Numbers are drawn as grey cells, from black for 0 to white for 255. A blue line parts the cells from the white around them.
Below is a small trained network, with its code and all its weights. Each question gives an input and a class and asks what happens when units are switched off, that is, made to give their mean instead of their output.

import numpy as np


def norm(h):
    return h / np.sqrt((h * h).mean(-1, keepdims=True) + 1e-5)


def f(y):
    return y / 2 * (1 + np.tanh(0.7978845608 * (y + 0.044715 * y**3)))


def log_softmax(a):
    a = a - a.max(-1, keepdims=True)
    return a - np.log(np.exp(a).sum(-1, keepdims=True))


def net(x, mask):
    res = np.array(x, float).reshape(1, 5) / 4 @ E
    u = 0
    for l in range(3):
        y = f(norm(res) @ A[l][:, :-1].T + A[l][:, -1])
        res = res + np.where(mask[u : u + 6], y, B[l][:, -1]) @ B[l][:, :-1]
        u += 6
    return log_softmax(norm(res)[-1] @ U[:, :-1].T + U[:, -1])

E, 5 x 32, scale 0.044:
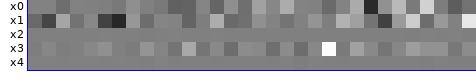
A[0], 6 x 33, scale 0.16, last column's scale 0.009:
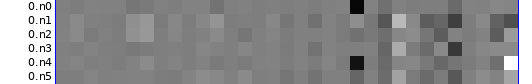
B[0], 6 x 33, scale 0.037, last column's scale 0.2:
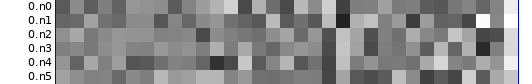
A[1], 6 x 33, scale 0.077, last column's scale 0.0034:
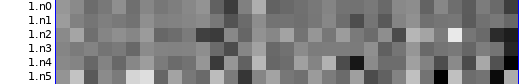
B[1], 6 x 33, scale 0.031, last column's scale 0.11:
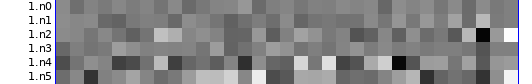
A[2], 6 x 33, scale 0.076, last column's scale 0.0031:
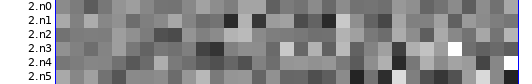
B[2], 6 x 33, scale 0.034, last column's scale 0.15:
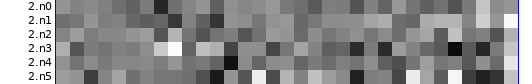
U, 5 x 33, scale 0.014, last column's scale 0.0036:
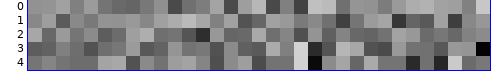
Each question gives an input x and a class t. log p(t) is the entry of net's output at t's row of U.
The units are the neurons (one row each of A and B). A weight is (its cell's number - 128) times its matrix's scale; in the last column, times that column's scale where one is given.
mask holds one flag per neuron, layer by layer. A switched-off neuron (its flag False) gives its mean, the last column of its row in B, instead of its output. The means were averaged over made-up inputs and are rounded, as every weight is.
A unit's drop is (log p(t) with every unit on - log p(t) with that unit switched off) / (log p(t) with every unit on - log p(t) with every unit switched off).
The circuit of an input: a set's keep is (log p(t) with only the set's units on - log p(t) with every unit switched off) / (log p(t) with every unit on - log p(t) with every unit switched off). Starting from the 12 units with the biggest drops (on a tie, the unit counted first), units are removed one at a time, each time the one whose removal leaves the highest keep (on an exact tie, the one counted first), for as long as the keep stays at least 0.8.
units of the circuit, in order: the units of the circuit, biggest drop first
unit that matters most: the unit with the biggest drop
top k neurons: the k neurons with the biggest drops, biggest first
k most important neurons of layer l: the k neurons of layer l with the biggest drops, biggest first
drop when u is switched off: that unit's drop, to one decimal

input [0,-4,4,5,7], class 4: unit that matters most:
0.n4
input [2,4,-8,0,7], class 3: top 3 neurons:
(0.n3, 0.n2, 0.n4)
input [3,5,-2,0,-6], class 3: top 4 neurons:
(0.n3, 0.n2, 0.n4, 0.n5)
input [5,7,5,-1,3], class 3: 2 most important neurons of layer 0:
(0.n3, 0.n2)
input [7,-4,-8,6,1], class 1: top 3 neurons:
(0.n4, 0.n1, 1.n5)
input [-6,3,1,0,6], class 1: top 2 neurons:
(0.n4, 0.n5)
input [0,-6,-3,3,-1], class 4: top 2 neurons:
(0.n1, 0.n4)
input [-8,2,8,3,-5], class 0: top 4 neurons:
(0.n0, 0.n3, 1.n5, 2.n1)
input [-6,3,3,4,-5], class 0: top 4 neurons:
(0.n0, 1.n5, 0.n3, 2.n1)
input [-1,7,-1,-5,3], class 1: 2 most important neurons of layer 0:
(0.n0, 0.n1)
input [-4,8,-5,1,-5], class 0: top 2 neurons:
(0.n0, 1.n5)
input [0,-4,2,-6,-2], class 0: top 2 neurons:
(0.n4, 0.n1)
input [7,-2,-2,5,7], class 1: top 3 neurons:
(0.n1, 0.n4, 0.n0)
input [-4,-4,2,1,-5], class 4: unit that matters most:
0.n1
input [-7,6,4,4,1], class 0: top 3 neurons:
(0.n0, 1.n5, 2.n1)
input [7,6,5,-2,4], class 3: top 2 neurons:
(0.n3, 0.n2)
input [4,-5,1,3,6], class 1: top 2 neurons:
(0.n4, 1.n5)
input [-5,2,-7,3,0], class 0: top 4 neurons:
(0.n0, 1.n5, 0.n3, 2.n1)
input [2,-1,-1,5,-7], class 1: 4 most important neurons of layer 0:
(0.n1, 0.n3, 0.n4, 0.n0)
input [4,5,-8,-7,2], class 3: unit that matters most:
0.n0
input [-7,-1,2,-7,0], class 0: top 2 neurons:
(0.n4, 0.n3)
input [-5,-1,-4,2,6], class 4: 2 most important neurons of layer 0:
(0.n1, 0.n4)
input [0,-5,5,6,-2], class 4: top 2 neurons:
(0.n4, 0.n1)
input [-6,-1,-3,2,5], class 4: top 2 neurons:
(0.n1, 0.n4)
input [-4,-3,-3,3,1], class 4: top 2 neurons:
(0.n1, 0.n4)
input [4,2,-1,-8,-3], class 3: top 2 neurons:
(0.n0, 0.n2)
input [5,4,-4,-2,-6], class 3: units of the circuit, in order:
(0.n2)
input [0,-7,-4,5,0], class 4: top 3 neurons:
(0.n1, 0.n4, 0.n3)
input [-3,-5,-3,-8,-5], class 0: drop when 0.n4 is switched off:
1.5
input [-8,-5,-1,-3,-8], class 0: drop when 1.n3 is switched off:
0.0
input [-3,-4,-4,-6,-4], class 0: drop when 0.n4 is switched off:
1.5
